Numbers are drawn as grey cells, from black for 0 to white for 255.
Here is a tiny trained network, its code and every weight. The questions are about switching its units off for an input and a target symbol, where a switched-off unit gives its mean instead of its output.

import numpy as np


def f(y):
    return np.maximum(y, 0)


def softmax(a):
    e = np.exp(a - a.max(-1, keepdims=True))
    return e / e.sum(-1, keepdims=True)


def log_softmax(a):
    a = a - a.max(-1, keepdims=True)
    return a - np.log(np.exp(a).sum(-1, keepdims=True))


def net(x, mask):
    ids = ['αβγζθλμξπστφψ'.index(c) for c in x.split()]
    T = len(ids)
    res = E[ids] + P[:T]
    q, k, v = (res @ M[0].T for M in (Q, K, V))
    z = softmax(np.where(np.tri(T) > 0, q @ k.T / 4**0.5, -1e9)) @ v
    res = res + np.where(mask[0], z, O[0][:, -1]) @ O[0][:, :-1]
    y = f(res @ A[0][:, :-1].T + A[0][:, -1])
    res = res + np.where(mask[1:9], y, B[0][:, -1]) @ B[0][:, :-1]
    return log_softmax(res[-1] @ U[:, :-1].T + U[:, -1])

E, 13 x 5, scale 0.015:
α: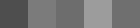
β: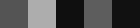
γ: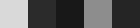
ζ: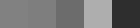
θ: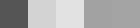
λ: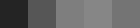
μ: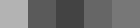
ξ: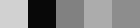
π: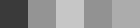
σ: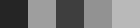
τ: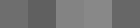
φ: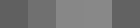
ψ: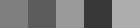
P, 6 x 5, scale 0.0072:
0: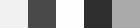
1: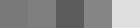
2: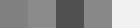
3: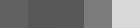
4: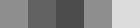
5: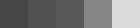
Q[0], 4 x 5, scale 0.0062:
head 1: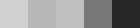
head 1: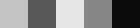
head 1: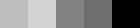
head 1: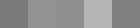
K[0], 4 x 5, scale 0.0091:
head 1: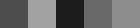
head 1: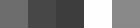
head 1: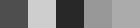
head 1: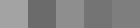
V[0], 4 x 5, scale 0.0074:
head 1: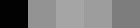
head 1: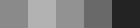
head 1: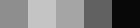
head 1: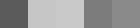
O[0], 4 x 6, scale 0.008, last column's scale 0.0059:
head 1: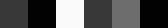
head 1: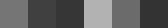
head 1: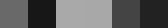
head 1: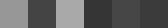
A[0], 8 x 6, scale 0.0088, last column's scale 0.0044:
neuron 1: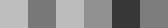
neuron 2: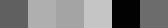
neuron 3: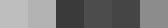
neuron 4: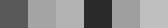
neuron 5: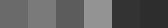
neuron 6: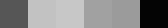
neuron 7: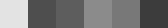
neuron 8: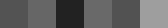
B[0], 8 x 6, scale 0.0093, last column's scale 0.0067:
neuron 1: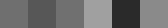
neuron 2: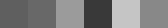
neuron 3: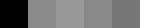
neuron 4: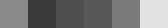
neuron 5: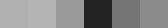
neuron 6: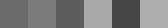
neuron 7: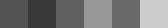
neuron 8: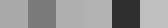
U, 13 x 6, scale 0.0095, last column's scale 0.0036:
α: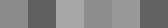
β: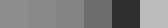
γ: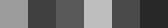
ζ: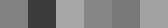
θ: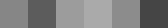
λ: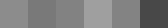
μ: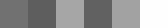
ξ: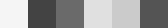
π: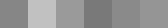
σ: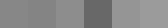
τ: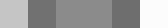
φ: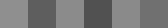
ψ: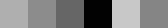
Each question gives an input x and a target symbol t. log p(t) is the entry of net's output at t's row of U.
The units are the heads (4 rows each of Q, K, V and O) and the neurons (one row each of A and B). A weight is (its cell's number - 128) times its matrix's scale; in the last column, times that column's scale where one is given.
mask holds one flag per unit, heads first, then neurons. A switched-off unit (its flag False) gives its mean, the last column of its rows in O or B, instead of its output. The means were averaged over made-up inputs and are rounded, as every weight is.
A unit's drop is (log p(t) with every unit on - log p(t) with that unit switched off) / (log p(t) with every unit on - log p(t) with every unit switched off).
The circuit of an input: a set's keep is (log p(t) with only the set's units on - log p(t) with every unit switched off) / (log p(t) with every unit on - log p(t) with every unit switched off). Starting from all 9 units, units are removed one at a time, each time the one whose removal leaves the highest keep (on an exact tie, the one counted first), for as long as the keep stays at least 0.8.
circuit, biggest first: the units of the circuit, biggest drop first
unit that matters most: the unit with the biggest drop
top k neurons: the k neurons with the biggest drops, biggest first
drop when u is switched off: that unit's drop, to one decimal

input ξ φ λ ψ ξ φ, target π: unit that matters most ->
head 1
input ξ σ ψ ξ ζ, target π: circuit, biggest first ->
head 1; neuron 4; neuron 7
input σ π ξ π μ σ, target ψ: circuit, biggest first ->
head 1; neuron 4; neuron 3
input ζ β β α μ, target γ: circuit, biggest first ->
head 1; neuron 7
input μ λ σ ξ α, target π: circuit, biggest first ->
head 1; neuron 4; neuron 7
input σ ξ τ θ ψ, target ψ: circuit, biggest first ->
head 1; neuron 4; neuron 8
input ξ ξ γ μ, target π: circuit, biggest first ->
head 1; neuron 3
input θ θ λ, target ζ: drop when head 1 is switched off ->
1.3
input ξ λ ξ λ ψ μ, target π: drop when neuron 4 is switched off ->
0.2
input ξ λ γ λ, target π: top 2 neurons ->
neuron 4; neuron 7
